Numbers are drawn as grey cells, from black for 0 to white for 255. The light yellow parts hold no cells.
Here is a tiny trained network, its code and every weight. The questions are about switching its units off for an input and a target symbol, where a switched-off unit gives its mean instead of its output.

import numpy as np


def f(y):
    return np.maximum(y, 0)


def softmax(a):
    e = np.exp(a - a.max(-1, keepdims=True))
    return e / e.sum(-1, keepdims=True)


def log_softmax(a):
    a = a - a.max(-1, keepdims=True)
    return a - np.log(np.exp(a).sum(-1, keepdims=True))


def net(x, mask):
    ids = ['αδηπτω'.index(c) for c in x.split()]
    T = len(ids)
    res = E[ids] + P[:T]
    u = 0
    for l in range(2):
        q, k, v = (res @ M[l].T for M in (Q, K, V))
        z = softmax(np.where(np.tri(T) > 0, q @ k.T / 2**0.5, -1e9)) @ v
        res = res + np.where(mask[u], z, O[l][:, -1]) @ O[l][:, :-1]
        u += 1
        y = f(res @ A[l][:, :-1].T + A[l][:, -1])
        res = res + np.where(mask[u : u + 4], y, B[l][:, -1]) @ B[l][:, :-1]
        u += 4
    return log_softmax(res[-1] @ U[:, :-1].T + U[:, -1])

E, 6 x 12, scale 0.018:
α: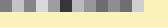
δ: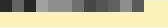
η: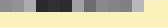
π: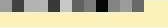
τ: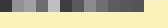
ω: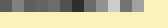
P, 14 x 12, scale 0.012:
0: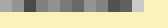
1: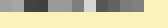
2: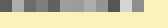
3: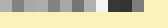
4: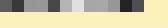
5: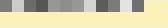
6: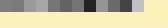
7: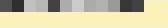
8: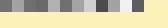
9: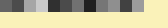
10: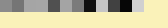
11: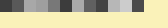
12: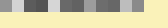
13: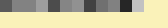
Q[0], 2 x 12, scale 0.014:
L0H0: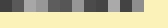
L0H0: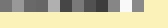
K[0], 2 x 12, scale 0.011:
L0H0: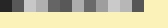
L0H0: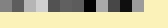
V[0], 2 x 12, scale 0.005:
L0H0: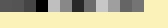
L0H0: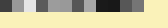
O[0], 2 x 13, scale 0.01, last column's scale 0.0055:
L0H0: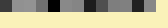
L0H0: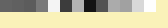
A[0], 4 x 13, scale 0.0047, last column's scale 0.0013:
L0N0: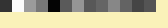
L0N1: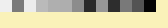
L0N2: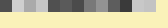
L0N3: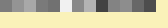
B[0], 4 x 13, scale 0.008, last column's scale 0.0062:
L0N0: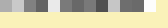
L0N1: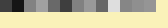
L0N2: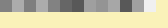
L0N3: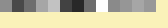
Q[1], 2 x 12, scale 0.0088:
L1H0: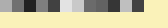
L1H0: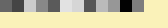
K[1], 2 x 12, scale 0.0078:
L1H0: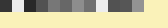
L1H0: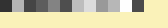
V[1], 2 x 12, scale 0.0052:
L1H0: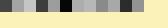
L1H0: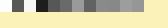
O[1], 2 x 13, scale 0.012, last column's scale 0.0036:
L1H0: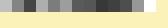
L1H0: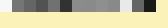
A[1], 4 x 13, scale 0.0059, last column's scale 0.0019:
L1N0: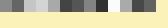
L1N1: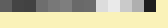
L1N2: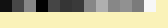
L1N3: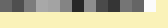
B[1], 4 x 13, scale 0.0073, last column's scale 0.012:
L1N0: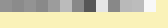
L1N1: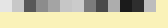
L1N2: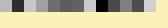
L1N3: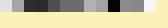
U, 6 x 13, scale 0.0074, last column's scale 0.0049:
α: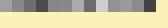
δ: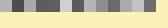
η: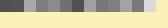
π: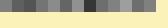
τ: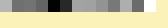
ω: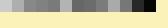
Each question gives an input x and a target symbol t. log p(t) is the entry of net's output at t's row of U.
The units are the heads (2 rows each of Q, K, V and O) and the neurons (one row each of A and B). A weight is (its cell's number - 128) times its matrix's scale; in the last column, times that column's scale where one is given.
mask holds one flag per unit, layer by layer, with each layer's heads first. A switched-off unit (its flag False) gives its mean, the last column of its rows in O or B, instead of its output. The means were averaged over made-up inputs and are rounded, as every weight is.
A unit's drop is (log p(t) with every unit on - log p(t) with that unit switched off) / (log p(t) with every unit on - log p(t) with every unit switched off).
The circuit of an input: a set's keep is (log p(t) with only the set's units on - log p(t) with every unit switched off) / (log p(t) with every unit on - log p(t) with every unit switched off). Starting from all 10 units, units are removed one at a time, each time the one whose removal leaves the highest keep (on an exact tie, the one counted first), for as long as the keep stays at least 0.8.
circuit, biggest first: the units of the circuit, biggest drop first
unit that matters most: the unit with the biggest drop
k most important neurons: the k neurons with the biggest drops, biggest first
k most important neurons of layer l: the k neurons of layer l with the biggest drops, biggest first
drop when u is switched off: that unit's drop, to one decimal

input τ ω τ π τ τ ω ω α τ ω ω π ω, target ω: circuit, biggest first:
[L0N0 L0H0]
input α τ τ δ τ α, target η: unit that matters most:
L1H0
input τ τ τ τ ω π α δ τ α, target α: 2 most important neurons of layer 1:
[L1N0 L1N2]
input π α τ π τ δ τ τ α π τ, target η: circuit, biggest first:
[L1H0 L1N3 L1N2]
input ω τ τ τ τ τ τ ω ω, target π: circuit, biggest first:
[L0H0 L1H0]
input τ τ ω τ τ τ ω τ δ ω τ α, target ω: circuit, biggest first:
[L0H0 L0N0]
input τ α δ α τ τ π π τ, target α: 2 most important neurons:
[L1N0 L1N1]
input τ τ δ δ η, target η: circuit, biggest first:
[L1H0 L1N3]
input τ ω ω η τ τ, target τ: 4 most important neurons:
[L1N3 L0N0 L1N0 L1N1]
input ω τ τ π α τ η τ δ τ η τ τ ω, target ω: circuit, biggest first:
[L1N1 L1H0]
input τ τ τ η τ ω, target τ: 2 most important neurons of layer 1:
[L1N0 L1N1]
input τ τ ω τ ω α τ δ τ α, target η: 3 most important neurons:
[L0N2 L1N1 L1N3]
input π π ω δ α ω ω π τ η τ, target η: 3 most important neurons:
[L1N2 L1N3 L0N3]
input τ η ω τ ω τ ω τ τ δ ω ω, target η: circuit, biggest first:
[L1H0]
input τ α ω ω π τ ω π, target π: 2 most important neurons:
[L1N2 L0N2]
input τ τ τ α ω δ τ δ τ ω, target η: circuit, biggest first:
[L1H0 L0N2]
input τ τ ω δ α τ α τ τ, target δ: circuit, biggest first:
[L0H0 L1H0]
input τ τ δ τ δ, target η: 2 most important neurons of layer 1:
[L1N1 L1N0]
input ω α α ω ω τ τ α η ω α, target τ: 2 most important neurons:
[L0N0 L1N0]
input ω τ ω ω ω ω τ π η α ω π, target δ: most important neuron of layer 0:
[L0N0]
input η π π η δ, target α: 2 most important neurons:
[L1N2 L1N1]
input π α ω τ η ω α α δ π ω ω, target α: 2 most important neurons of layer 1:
[L1N0 L1N1]
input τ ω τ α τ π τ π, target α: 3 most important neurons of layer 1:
[L1N2 L1N1 L1N0]
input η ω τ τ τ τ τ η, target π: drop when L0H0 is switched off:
0.3
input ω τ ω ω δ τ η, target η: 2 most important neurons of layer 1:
[L1N3 L1N1]
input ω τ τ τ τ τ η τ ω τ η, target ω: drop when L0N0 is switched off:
0.6
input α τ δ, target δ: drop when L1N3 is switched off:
0.1
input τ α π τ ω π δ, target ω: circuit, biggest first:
[L0H0]
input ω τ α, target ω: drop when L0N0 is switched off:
0.5
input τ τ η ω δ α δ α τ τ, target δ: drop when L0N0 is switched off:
0.0
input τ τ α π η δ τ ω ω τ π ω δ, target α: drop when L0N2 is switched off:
-0.1
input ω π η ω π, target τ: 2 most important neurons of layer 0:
[L0N0 L0N2]
